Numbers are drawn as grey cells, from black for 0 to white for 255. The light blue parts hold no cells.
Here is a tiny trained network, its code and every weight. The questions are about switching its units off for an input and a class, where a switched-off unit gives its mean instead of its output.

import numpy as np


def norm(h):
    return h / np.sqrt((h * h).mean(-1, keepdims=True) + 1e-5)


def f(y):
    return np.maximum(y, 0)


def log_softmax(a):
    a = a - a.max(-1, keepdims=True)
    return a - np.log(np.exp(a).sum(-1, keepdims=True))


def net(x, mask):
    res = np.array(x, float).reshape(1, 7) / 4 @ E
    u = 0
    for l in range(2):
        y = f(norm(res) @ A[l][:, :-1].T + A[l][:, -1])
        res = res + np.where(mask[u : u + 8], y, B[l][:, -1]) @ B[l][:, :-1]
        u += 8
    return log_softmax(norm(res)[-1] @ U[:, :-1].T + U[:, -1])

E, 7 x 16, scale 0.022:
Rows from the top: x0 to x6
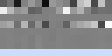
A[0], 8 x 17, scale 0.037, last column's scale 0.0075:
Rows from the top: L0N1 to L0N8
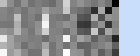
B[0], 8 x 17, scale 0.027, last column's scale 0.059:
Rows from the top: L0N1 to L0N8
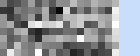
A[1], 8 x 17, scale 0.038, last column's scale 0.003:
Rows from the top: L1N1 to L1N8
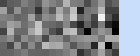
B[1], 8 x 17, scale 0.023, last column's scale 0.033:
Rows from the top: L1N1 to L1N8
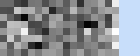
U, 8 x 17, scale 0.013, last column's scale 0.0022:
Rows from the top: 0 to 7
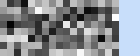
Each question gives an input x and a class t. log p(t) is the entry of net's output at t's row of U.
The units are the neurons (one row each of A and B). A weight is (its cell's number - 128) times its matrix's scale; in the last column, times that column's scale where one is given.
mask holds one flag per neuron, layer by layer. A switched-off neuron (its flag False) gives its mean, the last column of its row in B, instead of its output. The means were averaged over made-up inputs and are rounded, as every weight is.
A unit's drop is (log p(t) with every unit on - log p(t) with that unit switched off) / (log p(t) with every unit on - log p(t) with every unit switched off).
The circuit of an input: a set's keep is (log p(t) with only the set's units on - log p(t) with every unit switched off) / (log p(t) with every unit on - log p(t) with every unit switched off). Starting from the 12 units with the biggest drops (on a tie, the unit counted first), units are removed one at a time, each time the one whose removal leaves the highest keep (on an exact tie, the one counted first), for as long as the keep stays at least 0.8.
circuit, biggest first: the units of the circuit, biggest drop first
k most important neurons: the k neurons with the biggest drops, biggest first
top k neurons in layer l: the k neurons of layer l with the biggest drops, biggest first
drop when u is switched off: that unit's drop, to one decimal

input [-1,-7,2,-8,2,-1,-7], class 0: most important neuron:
(L0N4)
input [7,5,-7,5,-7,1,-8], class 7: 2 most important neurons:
(L0N2; L0N4)
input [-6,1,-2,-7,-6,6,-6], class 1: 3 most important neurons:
(L0N8; L0N4; L0N6)
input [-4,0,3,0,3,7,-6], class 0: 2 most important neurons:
(L0N4; L0N3)
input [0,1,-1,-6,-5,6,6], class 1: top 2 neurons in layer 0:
(L0N4; L0N3)
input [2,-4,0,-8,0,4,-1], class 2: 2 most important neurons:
(L0N3; L0N6)
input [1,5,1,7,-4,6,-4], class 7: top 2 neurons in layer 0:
(L0N6; L0N2)
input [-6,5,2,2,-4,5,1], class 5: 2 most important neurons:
(L0N8; L0N5)
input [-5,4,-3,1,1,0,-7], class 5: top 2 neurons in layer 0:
(L0N8; L0N5)
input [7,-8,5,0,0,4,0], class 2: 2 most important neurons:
(L0N6; L0N3)
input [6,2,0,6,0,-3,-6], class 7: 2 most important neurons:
(L0N2; L0N4)
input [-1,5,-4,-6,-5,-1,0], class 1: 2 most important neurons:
(L0N8; L0N4)
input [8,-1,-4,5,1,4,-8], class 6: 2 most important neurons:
(L0N2; L0N6)
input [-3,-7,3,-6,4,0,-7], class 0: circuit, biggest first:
(L0N4)
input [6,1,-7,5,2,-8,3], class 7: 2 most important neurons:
(L0N2; L0N8)
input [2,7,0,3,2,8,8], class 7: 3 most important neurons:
(L0N6; L0N1; L0N2)
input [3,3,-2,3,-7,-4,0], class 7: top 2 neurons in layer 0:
(L0N2; L0N4)
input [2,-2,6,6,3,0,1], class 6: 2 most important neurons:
(L0N6; L0N2)
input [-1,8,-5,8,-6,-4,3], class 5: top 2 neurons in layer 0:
(L0N8; L0N4)
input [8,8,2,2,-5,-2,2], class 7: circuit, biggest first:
(L0N2)
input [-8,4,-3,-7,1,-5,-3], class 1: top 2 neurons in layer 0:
(L0N8; L0N4)
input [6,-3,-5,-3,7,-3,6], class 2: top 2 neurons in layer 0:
(L0N3; L0N6)
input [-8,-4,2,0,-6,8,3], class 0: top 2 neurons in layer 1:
(L1N5; L1N3)
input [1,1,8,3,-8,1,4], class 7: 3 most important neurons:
(L0N2; L0N4; L0N5)
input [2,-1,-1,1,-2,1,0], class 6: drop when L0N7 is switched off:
0.6
